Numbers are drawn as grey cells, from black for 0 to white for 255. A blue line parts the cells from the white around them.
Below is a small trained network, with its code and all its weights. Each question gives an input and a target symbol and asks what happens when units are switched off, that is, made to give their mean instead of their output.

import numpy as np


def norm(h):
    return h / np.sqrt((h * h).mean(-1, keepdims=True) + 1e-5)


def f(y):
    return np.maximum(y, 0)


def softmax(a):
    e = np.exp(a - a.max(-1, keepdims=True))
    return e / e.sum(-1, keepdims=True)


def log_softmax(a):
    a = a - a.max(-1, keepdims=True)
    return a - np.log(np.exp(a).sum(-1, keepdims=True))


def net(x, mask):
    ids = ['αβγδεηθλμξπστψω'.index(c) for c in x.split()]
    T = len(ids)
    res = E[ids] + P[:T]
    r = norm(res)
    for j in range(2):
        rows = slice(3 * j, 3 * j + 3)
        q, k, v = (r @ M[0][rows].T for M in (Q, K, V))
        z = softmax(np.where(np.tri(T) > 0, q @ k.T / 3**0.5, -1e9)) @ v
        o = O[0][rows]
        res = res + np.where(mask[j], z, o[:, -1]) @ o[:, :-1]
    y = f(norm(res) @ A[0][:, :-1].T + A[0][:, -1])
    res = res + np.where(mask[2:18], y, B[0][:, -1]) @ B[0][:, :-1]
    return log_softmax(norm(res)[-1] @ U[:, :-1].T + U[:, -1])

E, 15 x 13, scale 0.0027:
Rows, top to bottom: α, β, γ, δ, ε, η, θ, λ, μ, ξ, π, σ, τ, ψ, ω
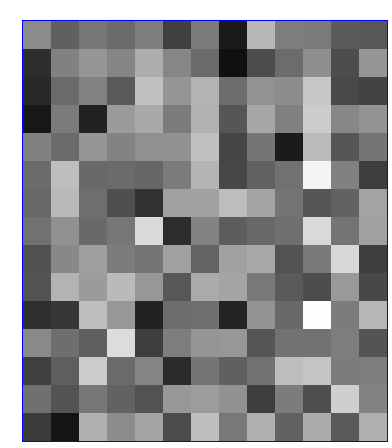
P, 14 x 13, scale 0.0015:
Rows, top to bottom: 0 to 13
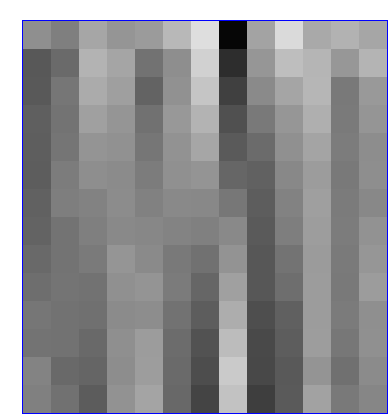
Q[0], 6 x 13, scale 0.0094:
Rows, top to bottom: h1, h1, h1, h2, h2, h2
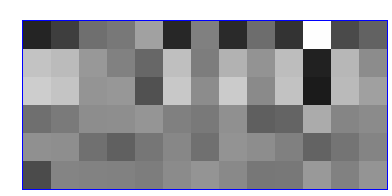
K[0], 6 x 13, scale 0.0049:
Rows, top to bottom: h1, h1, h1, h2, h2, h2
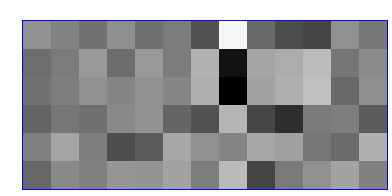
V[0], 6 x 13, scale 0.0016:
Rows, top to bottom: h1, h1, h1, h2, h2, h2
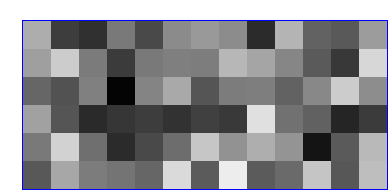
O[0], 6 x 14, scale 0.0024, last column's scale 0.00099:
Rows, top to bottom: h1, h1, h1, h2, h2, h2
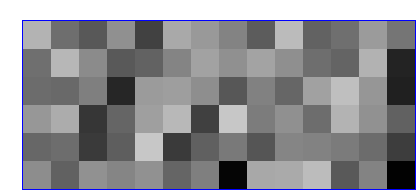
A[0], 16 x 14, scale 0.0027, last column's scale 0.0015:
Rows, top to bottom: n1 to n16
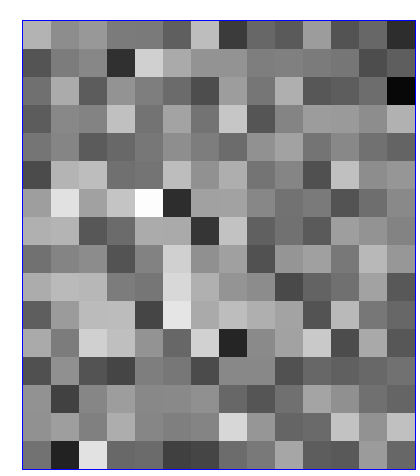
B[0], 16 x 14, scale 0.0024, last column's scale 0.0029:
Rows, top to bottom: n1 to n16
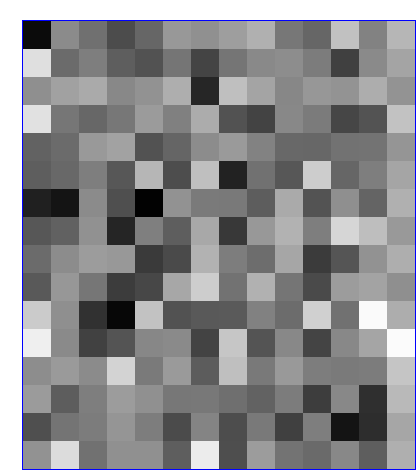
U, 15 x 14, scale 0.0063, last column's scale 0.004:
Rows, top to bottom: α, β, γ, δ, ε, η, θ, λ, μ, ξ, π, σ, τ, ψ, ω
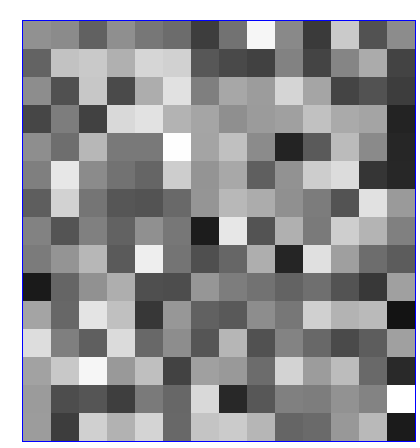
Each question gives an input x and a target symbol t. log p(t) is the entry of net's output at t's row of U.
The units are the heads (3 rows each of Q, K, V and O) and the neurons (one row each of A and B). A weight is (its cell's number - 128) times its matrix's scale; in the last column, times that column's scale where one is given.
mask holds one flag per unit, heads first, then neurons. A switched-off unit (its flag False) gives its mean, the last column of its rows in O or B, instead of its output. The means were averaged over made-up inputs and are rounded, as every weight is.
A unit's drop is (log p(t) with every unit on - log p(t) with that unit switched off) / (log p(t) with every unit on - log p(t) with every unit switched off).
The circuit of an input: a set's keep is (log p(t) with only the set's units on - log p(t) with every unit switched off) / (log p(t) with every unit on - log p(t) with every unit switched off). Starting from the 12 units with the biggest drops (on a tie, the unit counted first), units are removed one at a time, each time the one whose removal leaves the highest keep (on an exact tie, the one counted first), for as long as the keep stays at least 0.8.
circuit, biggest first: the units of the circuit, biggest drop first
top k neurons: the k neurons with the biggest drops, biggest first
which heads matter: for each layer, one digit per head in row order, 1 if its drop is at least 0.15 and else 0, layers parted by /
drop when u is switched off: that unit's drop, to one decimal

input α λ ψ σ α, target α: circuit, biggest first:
(n4; h2)
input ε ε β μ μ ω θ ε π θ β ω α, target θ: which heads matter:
10
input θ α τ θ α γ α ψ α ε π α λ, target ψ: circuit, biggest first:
(h1; n7)
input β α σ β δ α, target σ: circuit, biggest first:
(h1)
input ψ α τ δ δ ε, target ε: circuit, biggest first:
(n1; n12; n11)
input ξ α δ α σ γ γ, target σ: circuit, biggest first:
(h1; n2)
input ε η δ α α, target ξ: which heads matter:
01
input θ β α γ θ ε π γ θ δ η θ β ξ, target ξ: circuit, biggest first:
(n7; n15)
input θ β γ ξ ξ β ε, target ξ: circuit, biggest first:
(h1; n7)
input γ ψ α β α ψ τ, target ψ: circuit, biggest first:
(h1; n16)
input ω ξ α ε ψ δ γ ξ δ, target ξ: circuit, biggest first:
(h1; h2)
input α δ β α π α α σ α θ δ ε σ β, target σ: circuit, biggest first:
(h1; n12; h2)
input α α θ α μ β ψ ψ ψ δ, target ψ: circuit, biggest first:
(h1; h2)
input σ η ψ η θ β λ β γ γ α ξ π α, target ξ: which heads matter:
10
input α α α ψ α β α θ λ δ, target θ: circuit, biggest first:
(h1)
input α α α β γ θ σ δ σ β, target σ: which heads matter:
10
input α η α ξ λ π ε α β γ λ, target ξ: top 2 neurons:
(n7; n11)
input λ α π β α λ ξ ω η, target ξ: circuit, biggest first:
(h1; n7)
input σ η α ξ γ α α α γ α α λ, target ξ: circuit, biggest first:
(n7; h1)
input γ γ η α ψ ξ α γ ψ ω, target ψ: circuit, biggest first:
(h1; n16)
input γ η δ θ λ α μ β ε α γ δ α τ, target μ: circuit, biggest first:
(h1)
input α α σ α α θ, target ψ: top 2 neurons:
(n6; n8)
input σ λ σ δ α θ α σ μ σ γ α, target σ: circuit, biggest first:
(h2; n13)
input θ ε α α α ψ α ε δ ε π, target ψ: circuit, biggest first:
(h1; n16)
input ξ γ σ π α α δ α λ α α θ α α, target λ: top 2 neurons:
(n8; n13)
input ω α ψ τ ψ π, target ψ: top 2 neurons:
(n16; n12)
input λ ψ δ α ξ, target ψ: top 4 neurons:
(n11; n6; n4; n13)
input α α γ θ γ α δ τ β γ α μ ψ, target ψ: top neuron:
(n8)
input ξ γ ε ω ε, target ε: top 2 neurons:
(n12; n1)
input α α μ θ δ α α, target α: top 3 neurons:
(n12; n8; n11)
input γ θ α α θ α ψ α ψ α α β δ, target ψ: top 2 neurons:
(n13; n4)
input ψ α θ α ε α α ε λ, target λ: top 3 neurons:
(n12; n7; n16)
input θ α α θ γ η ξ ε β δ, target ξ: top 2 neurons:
(n7; n11)
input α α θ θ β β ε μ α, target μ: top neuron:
(n12)
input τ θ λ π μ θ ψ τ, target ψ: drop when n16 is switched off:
0.5
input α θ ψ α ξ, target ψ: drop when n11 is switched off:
0.4
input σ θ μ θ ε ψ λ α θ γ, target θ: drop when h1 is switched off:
1.1
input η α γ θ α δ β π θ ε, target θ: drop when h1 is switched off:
0.9
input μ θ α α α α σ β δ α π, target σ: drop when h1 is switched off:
0.6
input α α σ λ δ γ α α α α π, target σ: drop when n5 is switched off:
0.0
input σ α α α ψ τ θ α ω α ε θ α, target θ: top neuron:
(n8)
